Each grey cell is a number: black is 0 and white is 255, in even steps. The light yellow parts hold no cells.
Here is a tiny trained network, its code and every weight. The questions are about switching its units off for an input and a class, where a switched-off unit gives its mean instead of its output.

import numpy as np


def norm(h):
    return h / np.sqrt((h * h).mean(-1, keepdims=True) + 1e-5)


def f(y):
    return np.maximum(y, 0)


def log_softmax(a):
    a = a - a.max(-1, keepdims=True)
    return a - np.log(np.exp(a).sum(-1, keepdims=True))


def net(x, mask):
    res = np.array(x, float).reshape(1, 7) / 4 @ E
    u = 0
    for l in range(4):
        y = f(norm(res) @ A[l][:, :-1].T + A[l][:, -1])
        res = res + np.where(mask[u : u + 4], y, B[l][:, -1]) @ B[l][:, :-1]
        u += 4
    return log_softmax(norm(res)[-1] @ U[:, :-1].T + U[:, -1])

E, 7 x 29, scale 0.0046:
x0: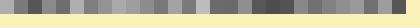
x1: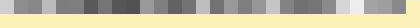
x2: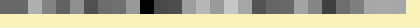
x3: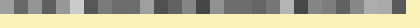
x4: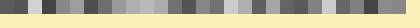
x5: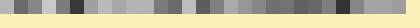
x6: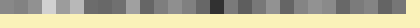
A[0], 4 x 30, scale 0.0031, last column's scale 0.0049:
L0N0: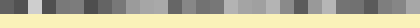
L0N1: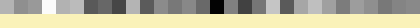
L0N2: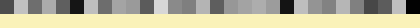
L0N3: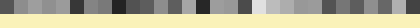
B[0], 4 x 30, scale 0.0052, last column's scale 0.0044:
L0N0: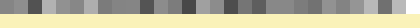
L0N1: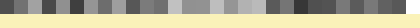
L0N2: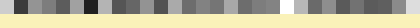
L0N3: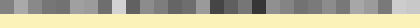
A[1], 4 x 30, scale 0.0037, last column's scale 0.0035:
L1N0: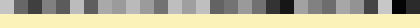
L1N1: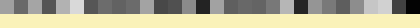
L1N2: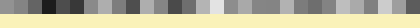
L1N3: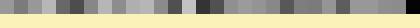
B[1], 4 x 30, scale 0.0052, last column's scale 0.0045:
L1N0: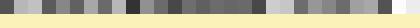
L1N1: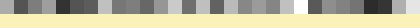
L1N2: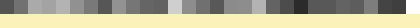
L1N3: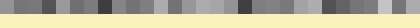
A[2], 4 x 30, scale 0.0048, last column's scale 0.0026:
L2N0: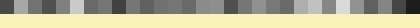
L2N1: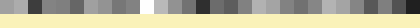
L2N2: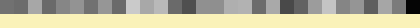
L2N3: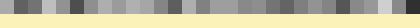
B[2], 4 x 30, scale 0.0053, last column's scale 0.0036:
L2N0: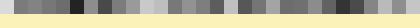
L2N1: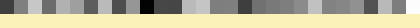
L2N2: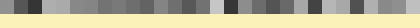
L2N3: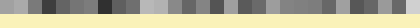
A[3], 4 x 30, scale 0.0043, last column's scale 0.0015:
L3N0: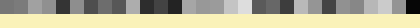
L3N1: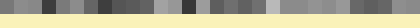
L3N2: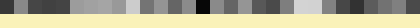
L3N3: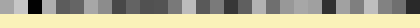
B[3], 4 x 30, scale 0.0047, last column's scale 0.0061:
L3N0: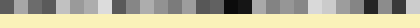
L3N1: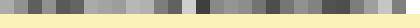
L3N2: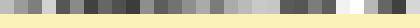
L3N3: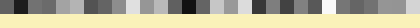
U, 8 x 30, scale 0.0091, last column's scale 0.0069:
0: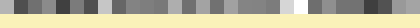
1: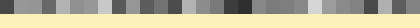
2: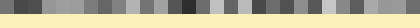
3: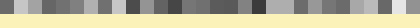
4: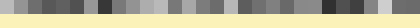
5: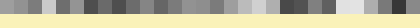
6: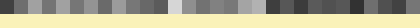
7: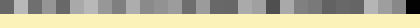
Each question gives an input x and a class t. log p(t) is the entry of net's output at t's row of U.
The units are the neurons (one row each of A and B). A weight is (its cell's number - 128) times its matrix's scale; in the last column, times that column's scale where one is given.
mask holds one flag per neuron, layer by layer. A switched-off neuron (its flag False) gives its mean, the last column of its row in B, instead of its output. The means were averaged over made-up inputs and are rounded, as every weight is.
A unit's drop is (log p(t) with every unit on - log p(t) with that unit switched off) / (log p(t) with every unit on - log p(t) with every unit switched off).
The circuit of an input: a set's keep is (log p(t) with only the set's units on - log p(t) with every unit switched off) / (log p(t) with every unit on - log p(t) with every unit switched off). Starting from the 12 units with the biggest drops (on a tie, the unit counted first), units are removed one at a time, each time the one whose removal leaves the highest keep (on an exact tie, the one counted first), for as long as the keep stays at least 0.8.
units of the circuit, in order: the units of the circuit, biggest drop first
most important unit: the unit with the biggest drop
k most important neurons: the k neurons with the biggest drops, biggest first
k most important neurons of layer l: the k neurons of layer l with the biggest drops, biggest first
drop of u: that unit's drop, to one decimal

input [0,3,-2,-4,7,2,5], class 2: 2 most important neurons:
[L2N2, L1N2]
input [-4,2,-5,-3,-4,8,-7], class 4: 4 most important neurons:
[L1N3, L2N3, L0N1, L1N0]
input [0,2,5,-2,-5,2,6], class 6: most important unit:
L0N1
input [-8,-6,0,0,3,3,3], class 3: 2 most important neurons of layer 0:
[L0N3, L0N0]
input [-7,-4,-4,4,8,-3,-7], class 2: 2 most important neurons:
[L0N0, L1N0]
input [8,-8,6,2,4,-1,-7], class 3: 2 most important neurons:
[L1N0, L0N1]
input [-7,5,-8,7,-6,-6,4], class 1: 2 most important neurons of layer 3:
[L3N2, L3N1]
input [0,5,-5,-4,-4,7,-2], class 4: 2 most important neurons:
[L2N3, L1N3]
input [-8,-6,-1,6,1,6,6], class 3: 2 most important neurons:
[L0N3, L0N2]
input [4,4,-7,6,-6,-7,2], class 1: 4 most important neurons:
[L2N1, L0N2, L0N0, L2N3]
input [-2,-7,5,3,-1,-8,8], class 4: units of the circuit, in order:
[L2N0, L3N1]
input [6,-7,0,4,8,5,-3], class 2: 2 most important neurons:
[L2N2, L0N0]
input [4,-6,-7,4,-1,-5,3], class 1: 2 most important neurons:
[L2N1, L0N2]
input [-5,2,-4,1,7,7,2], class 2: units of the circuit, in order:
[L2N2]
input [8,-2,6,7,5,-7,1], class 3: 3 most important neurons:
[L1N0, L0N2, L2N1]
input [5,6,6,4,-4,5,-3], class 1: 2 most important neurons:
[L3N0, L3N2]
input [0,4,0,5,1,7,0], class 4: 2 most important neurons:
[L1N3, L2N3]
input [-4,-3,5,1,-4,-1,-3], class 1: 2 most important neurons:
[L3N0, L1N0]
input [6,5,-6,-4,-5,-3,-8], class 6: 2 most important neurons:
[L1N2, L3N2]
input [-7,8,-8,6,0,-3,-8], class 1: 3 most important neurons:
[L2N1, L3N2, L0N1]
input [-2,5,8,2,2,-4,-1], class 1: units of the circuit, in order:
[L3N0]
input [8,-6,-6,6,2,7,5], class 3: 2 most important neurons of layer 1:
[L1N0, L1N2]
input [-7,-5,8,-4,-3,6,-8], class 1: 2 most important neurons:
[L3N0, L0N1]
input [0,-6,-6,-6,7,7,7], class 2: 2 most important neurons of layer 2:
[L2N2, L2N0]
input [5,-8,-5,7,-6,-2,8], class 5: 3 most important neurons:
[L3N2, L1N2, L0N2]
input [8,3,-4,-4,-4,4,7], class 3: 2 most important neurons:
[L1N0, L1N2]
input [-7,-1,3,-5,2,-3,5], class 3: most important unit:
L0N3
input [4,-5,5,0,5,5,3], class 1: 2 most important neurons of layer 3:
[L3N0, L3N3]
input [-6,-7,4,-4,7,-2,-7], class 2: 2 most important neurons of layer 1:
[L1N0, L1N1]
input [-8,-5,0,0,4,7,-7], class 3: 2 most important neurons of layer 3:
[L3N1, L3N3]
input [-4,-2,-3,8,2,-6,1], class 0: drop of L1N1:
2.1
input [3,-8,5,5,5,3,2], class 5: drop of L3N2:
1.2
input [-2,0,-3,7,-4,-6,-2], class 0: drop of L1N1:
2.8
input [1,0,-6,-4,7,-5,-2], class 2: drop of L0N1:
-0.1
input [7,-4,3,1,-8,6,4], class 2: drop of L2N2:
0.0
